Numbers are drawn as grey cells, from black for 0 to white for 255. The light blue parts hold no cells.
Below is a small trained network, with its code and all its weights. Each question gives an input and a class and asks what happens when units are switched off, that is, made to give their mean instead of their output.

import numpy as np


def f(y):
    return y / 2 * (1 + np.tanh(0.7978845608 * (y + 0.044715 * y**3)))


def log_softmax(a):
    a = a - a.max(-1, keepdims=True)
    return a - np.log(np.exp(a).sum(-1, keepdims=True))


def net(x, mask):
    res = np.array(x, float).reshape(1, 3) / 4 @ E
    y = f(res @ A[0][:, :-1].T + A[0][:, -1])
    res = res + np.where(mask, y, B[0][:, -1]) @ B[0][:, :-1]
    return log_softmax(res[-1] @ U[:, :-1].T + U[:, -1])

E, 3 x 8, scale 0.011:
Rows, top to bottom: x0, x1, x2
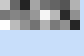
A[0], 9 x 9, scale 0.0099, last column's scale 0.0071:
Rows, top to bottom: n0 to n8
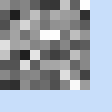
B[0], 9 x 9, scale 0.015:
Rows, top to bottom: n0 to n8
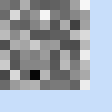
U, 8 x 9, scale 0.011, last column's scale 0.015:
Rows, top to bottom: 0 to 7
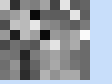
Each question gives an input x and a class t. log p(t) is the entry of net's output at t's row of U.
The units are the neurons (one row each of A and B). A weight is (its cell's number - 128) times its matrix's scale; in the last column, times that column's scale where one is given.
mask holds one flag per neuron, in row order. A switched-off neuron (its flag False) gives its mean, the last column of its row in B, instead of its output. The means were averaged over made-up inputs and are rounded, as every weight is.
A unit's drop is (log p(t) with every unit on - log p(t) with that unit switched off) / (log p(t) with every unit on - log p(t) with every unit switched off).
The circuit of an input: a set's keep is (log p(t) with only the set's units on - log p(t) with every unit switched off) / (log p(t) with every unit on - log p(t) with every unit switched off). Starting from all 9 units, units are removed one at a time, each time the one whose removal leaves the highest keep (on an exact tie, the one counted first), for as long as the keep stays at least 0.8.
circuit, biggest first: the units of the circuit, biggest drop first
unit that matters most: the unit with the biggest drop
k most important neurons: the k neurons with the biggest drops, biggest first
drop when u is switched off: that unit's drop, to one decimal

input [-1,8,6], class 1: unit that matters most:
n3
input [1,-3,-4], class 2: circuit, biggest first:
n3, n8
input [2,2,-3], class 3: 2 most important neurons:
n4, n7
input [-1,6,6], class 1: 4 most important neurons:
n3, n8, n1, n2
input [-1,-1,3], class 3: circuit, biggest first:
n7, n5
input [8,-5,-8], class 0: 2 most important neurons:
n5, n4
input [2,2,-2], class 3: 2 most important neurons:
n7, n4
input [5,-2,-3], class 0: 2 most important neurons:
n5, n3
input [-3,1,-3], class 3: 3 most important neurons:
n5, n4, n7
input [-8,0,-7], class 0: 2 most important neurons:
n6, n2
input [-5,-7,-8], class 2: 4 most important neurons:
n8, n3, n1, n2
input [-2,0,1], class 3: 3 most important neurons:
n5, n7, n1
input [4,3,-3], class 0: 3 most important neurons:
n5, n0, n4
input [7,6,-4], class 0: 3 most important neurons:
n5, n0, n7
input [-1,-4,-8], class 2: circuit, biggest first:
n8
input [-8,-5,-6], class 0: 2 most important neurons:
n6, n2
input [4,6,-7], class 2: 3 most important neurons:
n8, n1, n0
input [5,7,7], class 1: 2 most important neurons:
n3, n8
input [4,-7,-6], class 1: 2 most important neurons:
n7, n0
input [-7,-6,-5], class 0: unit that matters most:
n2
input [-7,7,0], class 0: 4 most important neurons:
n6, n2, n0, n7
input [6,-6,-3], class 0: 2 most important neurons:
n5, n3
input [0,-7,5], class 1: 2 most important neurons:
n0, n7
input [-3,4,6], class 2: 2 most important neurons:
n4, n0
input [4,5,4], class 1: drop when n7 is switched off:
-0.1
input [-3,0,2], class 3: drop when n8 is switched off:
-0.1
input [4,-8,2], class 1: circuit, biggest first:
n7
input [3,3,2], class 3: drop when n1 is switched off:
0.5
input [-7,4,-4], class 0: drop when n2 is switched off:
0.1
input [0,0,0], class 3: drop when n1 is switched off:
0.2
